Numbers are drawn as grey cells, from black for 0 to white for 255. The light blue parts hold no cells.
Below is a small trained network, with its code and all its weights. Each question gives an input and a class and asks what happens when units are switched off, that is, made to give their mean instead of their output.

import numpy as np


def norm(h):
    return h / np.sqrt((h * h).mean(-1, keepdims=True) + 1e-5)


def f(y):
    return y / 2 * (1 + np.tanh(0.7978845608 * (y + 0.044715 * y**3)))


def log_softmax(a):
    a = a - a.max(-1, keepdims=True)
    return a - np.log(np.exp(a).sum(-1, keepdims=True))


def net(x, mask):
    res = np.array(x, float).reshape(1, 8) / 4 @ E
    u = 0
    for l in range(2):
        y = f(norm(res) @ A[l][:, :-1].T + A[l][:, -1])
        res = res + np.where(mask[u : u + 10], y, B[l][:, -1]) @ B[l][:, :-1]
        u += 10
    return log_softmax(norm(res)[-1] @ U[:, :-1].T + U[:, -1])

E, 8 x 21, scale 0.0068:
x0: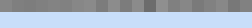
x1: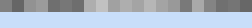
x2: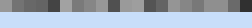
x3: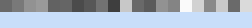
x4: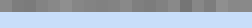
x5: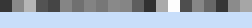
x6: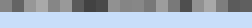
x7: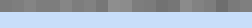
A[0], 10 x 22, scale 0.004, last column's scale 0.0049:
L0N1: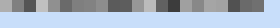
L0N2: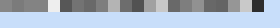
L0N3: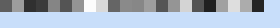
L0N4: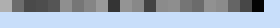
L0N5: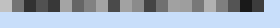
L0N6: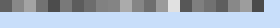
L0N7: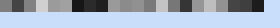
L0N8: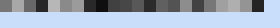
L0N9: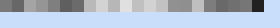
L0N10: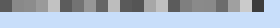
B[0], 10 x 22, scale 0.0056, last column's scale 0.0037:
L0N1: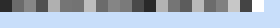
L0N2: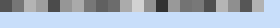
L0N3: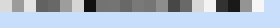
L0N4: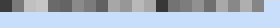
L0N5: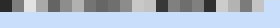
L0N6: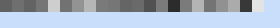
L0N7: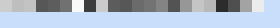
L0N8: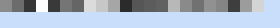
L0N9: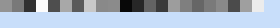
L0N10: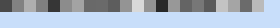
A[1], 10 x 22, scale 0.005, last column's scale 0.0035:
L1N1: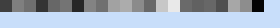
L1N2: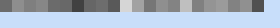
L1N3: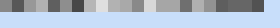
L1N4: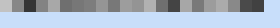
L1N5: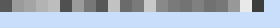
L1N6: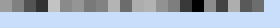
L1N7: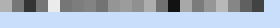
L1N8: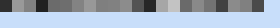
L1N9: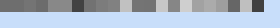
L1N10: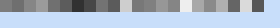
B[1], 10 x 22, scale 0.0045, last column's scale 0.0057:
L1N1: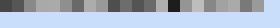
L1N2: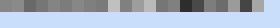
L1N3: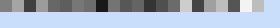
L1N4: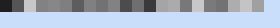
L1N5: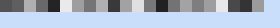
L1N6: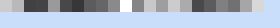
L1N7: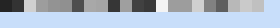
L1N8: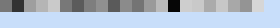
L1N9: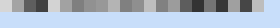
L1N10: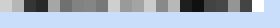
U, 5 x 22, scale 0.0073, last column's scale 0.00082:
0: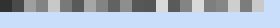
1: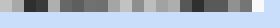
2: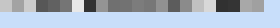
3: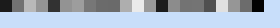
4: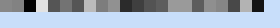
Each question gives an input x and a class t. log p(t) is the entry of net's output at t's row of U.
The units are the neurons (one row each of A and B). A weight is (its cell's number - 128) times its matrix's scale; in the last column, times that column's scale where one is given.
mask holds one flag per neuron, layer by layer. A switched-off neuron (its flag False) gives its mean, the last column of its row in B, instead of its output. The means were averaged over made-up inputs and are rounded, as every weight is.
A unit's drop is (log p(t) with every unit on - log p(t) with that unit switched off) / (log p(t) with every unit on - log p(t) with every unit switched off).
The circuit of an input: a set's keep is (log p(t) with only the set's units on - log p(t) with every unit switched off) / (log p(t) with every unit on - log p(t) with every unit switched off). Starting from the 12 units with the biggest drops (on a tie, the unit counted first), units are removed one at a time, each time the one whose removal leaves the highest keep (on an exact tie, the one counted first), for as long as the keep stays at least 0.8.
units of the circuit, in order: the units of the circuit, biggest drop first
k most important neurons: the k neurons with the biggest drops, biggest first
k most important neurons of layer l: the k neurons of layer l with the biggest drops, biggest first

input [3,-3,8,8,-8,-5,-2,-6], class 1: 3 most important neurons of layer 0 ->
L0N6, L0N10, L0N2
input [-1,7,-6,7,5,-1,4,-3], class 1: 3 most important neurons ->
L1N10, L0N8, L1N9
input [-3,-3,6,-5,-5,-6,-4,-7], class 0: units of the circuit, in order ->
L1N7, L1N4
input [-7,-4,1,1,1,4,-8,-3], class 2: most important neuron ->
L0N3
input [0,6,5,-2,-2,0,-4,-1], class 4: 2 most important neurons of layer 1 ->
L1N3, L1N5
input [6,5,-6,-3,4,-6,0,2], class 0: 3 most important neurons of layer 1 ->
L1N7, L1N4, L1N10
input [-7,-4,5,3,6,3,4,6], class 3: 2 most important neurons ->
L0N5, L0N3
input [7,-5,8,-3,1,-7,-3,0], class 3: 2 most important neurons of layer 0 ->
L0N5, L0N4
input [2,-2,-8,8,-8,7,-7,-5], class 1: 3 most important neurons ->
L1N10, L0N1, L1N9
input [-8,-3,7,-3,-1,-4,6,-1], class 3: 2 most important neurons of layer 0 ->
L0N5, L0N3
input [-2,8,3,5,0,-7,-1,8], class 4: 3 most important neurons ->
L0N9, L1N3, L0N6
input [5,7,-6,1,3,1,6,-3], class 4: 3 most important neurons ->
L0N9, L0N3, L1N3
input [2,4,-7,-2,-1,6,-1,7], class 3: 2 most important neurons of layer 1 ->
L1N5, L1N7
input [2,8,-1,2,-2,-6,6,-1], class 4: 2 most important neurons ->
L0N9, L1N3
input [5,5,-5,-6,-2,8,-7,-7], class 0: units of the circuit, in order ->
L1N8
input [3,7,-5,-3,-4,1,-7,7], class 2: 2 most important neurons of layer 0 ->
L0N3, L0N8
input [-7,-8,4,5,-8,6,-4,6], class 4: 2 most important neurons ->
L0N8, L0N1
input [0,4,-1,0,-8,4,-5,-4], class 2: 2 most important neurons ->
L0N3, L0N1
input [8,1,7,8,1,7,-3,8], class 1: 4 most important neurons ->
L1N10, L0N1, L1N9, L1N2
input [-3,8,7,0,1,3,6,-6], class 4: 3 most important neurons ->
L0N9, L1N3, L0N3
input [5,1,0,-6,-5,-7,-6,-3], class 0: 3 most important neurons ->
L1N7, L1N4, L1N10
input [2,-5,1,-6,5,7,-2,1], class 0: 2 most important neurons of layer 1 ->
L1N8, L1N1
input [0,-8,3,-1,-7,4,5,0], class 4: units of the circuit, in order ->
L0N8
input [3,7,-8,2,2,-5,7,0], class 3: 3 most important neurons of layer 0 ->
L0N10, L0N2, L0N3
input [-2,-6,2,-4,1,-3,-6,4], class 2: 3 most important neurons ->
L0N3, L0N9, L1N3
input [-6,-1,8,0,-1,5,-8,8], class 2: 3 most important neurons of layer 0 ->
L0N3, L0N10, L0N2
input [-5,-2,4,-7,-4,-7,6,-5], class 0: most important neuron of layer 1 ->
L1N7
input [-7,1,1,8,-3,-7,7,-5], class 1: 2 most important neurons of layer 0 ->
L0N6, L0N3
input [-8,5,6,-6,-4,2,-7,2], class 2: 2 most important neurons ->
L0N3, L1N10
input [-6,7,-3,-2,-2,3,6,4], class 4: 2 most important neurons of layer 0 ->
L0N9, L0N3
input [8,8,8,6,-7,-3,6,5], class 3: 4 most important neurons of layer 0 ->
L0N5, L0N3, L0N8, L0N4
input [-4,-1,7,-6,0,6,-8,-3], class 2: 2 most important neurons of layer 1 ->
L1N10, L1N8
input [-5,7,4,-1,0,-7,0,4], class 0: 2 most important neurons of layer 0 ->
L0N1, L0N8
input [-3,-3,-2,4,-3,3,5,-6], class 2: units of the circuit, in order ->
L0N7
